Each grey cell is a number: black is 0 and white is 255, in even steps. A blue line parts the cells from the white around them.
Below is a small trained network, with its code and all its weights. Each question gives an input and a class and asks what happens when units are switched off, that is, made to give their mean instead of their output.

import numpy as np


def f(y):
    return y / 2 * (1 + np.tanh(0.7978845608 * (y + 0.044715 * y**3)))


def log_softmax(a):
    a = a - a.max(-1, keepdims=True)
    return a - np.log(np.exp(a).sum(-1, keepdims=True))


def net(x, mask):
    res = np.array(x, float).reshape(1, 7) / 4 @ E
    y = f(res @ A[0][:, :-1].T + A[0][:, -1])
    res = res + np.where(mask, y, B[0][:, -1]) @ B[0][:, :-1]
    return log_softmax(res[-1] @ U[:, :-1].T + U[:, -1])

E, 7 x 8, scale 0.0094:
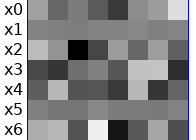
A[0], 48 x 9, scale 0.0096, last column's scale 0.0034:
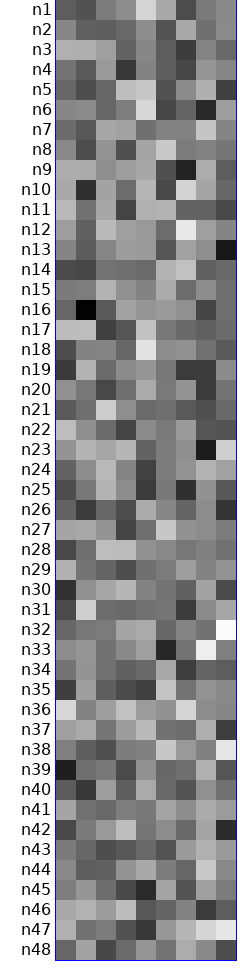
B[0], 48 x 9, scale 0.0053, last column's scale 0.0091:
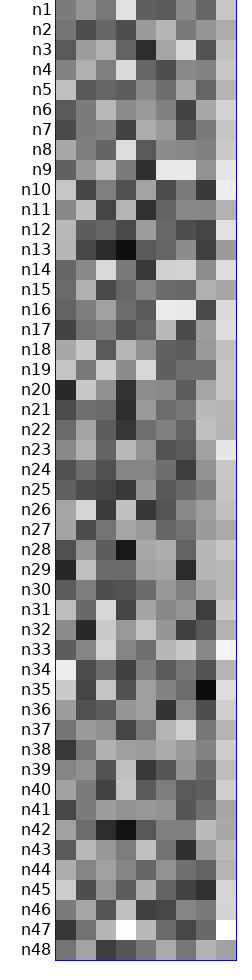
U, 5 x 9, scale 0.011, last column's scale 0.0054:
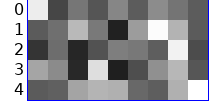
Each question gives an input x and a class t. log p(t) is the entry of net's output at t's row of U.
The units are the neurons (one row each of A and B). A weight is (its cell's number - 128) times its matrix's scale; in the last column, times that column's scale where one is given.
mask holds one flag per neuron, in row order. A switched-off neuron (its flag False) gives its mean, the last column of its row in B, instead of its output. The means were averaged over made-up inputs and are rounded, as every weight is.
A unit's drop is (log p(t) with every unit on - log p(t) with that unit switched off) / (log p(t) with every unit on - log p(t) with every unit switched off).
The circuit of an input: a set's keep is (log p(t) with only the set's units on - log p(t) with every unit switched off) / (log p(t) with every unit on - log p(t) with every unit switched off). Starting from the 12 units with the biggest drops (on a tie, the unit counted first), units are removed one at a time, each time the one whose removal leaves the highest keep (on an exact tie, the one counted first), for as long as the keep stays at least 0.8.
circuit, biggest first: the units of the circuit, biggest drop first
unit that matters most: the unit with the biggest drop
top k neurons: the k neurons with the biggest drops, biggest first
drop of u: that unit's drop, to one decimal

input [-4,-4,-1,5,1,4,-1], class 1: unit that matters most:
n16
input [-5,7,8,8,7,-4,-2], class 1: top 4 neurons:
n14, n16, n38, n20
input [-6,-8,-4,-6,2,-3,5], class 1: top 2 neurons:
n9, n3
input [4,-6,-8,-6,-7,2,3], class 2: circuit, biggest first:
n28, n30, n42
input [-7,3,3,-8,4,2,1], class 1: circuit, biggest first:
n9, n3
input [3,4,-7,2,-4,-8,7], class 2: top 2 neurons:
n28, n7
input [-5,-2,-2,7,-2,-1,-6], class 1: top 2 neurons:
n16, n14
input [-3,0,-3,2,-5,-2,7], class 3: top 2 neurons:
n46, n23
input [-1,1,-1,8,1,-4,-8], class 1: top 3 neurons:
n14, n16, n38
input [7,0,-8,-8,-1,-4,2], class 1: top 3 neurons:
n9, n33, n3
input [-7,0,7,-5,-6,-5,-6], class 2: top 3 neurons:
n17, n20, n6
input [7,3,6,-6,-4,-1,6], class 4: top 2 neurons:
n47, n43
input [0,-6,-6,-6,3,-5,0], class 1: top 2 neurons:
n9, n3
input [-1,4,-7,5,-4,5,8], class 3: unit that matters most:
n46
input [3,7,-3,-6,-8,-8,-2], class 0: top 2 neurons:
n10, n12
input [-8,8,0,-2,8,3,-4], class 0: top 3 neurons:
n34, n31, n47
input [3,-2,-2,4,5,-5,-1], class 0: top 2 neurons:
n35, n45
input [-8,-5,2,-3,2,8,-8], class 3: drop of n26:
0.1
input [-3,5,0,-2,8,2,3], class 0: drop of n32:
0.0
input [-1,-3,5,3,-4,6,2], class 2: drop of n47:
0.1
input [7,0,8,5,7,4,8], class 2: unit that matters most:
n29
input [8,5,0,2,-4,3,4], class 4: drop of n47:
0.2
